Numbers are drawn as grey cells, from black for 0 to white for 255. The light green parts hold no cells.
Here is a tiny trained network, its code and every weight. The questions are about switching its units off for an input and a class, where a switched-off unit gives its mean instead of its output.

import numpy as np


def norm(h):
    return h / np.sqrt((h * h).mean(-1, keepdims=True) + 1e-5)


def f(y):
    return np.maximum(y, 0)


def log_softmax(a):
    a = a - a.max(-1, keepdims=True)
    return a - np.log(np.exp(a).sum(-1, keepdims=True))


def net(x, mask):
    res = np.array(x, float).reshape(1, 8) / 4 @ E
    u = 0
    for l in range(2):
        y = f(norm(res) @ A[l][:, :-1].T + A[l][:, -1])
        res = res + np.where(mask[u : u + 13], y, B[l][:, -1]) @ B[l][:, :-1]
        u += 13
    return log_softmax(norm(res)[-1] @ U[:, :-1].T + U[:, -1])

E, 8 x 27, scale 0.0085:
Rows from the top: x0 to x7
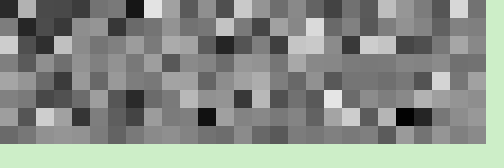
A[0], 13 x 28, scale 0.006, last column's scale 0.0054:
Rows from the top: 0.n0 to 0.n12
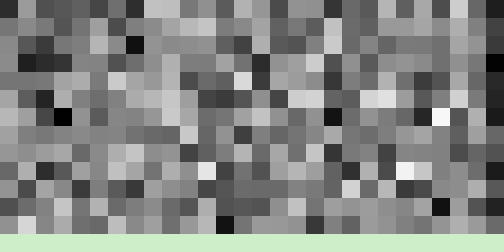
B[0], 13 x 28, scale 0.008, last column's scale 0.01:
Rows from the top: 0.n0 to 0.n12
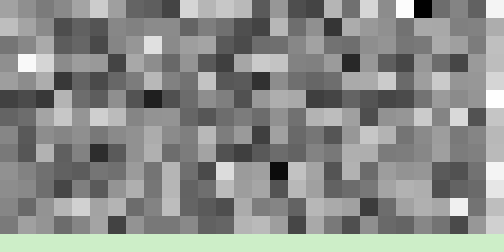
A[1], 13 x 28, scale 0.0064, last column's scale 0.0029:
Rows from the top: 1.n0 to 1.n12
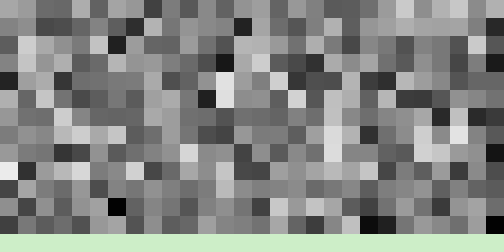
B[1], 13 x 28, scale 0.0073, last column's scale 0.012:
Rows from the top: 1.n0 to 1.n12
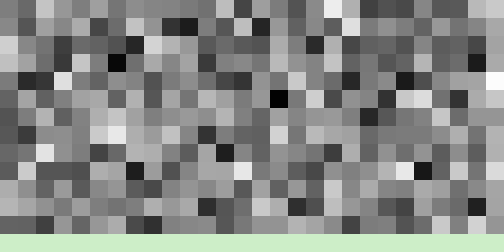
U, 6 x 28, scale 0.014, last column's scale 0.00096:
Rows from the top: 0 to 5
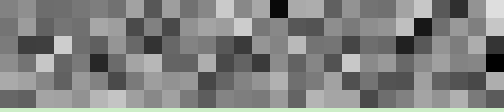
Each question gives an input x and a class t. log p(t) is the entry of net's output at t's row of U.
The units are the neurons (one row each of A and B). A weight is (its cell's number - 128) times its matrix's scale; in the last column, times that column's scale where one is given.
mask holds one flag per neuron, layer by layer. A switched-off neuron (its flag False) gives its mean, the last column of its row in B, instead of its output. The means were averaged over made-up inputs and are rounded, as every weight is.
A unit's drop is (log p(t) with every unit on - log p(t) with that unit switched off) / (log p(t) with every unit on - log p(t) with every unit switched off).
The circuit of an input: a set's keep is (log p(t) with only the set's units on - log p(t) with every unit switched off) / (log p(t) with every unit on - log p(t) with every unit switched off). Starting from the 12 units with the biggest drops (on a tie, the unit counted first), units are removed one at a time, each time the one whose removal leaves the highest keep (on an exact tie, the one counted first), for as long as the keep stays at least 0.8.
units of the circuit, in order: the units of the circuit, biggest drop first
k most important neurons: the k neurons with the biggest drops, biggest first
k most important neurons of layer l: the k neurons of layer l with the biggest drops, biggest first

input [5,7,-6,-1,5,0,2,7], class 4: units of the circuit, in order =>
0.n3
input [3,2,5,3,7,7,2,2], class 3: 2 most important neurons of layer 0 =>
0.n2, 0.n11
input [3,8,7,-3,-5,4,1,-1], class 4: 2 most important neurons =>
0.n3, 1.n4
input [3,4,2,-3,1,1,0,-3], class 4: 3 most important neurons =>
0.n3, 1.n2, 1.n9
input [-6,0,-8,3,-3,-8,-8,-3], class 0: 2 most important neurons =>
0.n9, 0.n5
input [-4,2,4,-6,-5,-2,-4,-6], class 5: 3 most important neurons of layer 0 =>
0.n11, 0.n0, 0.n10
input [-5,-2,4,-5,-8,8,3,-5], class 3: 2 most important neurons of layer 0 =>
0.n2, 0.n6
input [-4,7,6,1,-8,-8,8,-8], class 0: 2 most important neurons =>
0.n10, 1.n5
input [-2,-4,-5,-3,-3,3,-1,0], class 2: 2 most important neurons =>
1.n4, 0.n3
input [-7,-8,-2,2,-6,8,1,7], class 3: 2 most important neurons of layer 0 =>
0.n0, 0.n3
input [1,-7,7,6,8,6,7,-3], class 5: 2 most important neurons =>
0.n6, 0.n9
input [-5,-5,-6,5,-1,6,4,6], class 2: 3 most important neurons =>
0.n0, 1.n4, 0.n4
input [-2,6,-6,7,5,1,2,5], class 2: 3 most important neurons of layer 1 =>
1.n4, 1.n12, 1.n3
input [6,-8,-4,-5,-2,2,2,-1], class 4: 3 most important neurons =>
0.n12, 1.n3, 1.n9
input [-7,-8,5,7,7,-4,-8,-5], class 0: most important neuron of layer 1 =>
1.n11
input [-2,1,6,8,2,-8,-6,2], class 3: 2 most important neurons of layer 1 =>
1.n4, 1.n5
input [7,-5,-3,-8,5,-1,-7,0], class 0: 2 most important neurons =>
0.n9, 1.n9
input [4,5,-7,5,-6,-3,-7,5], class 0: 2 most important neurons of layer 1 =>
1.n7, 1.n2
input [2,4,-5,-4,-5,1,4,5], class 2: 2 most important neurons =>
1.n4, 0.n9
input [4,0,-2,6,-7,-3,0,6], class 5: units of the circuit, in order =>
0.n11
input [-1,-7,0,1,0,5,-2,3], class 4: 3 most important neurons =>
0.n12, 1.n3, 0.n4
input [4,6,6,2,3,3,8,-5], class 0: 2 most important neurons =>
0.n10, 1.n5
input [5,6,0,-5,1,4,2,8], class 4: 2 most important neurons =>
0.n3, 1.n9
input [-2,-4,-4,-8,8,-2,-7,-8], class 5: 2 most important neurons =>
0.n6, 0.n10
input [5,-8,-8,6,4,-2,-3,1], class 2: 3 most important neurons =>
1.n4, 0.n3, 1.n12
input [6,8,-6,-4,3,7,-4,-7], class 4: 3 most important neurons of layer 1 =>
1.n9, 1.n11, 1.n4
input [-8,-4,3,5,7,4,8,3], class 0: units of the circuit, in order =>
1.n5
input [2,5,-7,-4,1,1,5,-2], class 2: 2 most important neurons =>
1.n4, 0.n9
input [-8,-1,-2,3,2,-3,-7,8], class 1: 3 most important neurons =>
1.n9, 0.n10, 1.n5
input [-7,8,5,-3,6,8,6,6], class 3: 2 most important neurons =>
0.n0, 1.n8
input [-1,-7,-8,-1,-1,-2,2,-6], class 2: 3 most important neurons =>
1.n4, 0.n3, 1.n12
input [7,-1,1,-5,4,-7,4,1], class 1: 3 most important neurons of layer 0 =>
0.n0, 0.n2, 0.n1
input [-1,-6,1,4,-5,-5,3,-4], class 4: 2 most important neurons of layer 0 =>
0.n12, 0.n6
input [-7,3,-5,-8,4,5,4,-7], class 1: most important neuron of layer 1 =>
1.n9
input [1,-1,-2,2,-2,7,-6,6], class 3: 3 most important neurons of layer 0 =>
0.n2, 0.n1, 0.n10
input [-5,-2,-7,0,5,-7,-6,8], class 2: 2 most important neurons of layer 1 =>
1.n4, 1.n5
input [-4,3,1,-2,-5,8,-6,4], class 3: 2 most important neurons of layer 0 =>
0.n2, 0.n10
